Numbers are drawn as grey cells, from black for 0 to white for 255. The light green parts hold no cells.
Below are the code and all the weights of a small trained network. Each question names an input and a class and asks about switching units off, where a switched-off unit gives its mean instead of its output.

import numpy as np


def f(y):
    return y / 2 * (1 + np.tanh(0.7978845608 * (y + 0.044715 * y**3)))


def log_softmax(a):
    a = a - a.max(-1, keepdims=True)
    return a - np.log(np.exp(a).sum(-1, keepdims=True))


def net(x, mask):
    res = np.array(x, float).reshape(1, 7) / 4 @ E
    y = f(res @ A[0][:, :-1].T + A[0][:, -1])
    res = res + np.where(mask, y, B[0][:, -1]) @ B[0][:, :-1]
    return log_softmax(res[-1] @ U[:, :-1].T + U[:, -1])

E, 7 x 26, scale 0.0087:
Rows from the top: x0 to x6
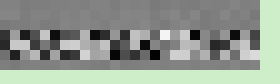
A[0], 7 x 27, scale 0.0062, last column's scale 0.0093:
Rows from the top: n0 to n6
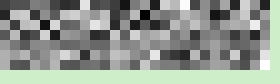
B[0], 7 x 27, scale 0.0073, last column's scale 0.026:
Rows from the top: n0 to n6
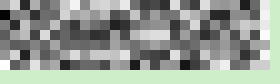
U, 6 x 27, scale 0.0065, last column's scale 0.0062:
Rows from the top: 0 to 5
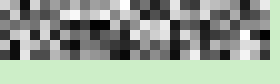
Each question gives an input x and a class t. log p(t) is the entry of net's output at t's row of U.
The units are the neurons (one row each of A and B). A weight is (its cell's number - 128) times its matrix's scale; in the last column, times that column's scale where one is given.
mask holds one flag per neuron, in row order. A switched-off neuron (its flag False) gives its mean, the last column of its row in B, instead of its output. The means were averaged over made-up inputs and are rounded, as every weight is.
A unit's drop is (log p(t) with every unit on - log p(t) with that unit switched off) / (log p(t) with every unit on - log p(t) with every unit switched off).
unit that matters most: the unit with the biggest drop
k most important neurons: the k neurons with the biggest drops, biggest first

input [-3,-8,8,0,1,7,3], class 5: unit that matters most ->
n2
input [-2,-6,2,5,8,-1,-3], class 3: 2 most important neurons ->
(n3, n5)
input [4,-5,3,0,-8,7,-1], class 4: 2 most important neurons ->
(n2, n5)
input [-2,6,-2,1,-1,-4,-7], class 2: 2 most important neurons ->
(n0, n3)
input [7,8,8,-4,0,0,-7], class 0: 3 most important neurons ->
(n1, n3, n5)
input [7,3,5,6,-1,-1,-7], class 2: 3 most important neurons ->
(n3, n5, n1)
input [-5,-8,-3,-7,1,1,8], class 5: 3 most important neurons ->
(n2, n0, n6)
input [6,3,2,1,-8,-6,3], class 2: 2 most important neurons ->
(n0, n3)
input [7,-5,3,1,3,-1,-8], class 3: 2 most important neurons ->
(n0, n5)
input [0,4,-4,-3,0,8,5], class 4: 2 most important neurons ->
(n1, n2)
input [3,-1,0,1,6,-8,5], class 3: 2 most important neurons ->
(n3, n0)
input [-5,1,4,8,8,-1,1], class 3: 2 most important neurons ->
(n3, n5)
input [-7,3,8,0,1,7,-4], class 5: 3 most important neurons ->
(n2, n5, n6)
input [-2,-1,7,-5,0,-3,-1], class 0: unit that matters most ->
n1
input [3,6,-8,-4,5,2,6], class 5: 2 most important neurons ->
(n2, n0)
